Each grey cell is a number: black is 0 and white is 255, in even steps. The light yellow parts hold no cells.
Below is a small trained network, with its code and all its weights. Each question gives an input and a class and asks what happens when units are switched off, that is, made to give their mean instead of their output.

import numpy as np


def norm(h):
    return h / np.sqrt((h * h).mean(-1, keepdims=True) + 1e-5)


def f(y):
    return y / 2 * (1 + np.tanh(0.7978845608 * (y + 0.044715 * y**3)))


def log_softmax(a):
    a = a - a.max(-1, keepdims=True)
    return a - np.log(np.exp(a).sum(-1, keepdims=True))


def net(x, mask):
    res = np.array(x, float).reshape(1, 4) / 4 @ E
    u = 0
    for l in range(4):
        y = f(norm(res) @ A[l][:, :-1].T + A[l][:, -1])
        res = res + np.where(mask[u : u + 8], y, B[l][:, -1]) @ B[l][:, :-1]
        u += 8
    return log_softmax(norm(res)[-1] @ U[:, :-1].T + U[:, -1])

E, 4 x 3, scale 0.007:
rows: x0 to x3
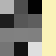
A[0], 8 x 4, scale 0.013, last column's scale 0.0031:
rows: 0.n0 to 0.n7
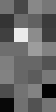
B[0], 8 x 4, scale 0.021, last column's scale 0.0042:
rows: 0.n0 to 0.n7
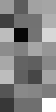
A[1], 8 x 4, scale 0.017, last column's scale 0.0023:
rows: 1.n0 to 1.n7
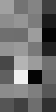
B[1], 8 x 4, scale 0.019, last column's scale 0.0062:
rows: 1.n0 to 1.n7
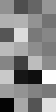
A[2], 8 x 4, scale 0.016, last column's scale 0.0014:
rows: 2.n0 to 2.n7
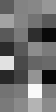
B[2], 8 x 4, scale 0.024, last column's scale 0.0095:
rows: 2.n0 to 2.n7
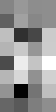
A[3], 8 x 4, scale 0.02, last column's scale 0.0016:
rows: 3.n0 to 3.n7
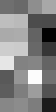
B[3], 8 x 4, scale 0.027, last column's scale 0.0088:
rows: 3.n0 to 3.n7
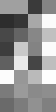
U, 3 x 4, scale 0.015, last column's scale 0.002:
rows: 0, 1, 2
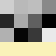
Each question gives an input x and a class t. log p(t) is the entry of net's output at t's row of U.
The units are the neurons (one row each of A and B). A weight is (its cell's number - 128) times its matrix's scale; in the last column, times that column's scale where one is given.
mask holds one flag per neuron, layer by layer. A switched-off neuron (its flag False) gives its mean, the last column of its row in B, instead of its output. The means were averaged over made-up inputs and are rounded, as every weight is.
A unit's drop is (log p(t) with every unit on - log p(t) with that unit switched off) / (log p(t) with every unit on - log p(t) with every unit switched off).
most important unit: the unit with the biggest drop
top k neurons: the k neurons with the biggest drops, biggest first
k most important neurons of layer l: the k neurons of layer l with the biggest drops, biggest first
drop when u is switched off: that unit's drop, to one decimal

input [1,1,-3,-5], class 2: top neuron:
(0.n0)
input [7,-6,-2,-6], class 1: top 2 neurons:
(2.n4, 0.n7)
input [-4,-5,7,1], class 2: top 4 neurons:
(1.n5, 0.n5, 2.n6, 0.n4)
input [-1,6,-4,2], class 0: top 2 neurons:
(1.n5, 1.n4)
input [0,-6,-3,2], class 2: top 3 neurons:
(1.n5, 0.n2, 0.n5)
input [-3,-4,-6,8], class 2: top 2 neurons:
(1.n5, 2.n6)
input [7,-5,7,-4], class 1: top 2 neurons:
(2.n4, 0.n7)
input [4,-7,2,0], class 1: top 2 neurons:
(0.n2, 0.n0)
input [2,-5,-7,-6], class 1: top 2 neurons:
(1.n5, 0.n7)
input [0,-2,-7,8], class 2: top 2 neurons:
(0.n7, 1.n5)
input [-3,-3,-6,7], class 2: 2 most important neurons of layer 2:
(2.n6, 2.n4)
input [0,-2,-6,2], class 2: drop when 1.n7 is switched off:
1.0
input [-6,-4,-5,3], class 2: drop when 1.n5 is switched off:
0.6
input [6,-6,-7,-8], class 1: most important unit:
2.n4
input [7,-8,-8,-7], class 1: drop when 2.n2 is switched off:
0.0
